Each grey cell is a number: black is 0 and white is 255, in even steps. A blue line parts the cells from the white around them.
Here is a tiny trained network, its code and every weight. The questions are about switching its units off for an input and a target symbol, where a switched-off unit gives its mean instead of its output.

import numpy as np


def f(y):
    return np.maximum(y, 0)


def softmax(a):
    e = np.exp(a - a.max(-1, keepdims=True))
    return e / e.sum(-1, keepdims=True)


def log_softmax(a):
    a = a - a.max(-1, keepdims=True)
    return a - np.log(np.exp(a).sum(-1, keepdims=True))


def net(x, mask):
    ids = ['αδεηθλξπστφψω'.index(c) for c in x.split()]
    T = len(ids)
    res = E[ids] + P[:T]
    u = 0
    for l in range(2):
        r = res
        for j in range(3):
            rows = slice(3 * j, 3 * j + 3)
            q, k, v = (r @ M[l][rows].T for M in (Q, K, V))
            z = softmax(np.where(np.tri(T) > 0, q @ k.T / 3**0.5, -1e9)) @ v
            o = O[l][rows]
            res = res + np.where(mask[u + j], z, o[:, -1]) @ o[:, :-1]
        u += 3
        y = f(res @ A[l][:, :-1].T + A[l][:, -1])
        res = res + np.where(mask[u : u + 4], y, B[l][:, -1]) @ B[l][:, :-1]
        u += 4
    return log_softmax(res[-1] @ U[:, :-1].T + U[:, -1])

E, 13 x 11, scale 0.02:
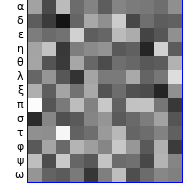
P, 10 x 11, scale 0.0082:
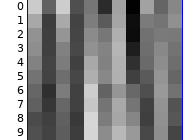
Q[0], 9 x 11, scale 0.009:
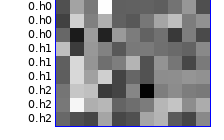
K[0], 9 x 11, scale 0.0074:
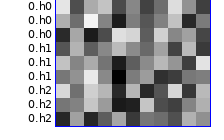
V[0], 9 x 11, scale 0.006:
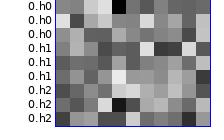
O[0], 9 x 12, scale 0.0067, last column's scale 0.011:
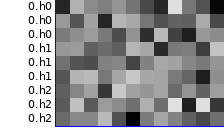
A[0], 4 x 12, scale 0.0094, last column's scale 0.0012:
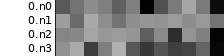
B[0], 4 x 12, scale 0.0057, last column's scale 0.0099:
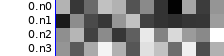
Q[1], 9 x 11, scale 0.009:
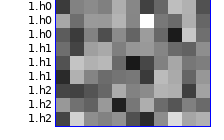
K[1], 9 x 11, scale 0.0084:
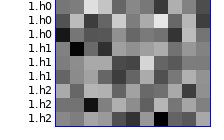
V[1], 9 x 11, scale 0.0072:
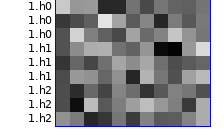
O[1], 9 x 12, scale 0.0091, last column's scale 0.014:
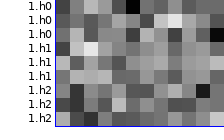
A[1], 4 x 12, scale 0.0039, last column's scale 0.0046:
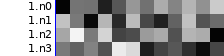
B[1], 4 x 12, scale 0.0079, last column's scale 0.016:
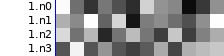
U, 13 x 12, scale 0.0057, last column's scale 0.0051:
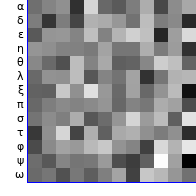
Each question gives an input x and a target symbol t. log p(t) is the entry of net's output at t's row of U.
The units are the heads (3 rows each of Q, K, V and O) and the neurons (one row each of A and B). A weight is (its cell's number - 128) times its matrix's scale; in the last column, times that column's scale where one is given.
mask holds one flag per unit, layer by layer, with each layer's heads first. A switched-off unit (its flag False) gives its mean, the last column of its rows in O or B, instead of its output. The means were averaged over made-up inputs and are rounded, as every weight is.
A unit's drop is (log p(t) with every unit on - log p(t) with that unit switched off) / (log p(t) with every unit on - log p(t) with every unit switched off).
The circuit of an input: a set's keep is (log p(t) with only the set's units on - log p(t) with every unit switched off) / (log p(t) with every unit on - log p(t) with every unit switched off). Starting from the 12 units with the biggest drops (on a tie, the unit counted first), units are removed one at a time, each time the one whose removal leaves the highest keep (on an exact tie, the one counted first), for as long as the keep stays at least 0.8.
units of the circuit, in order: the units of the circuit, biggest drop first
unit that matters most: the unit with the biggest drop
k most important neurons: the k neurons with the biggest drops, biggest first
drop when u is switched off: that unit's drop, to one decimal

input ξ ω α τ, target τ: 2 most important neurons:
[0.n2; 0.n0]
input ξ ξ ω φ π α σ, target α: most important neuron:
[1.n1]
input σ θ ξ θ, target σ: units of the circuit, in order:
[1.h2; 1.h0; 0.h0]
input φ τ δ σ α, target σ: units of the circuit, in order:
[0.h0; 1.h2; 1.h0]
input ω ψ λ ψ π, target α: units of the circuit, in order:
[1.h1; 1.n1]
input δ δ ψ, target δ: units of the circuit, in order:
[1.h2; 1.h0]
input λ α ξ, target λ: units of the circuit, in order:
[1.h1; 1.h0]
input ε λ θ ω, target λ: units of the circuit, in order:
[0.h0; 1.h0]
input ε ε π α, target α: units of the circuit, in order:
[1.h1; 0.h0; 1.n3]
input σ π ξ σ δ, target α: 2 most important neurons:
[1.n3; 1.n1]
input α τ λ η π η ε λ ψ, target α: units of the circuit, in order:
[1.n1; 1.h1]
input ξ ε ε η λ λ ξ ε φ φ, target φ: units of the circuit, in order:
[1.h0; 1.h2]
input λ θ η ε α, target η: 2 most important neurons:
[1.n2; 0.n3]
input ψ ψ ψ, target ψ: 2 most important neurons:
[1.n1; 0.n0]
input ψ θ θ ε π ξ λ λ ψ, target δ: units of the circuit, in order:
[1.h1]
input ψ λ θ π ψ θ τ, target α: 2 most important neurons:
[1.n3; 0.n3]
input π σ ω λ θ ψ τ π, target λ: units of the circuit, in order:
[1.h0; 0.h0]
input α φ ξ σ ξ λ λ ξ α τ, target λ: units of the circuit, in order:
[0.h0; 1.h0]
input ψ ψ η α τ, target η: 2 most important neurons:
[1.n2; 0.n3]
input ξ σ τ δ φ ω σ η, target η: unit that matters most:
1.n2
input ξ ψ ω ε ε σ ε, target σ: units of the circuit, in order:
[1.h2; 0.h2; 1.h0]
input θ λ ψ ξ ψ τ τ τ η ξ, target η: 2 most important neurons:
[1.n2; 0.n2]
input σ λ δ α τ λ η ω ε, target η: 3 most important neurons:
[1.n2; 0.n3; 0.n2]
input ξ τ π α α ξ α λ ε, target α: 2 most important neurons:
[1.n1; 0.n3]
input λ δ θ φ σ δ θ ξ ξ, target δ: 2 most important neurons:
[1.n3; 0.n2]
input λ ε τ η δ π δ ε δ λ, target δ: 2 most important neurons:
[0.n2; 0.n1]
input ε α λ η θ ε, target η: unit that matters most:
1.h2
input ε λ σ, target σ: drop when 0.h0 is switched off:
0.2
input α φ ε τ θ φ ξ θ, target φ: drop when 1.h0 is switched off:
0.1
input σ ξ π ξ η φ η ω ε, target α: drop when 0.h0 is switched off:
0.1
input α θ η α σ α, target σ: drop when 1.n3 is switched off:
0.0
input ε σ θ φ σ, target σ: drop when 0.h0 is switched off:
0.4
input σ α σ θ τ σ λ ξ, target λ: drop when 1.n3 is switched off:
-0.1
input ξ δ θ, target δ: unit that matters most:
1.h2
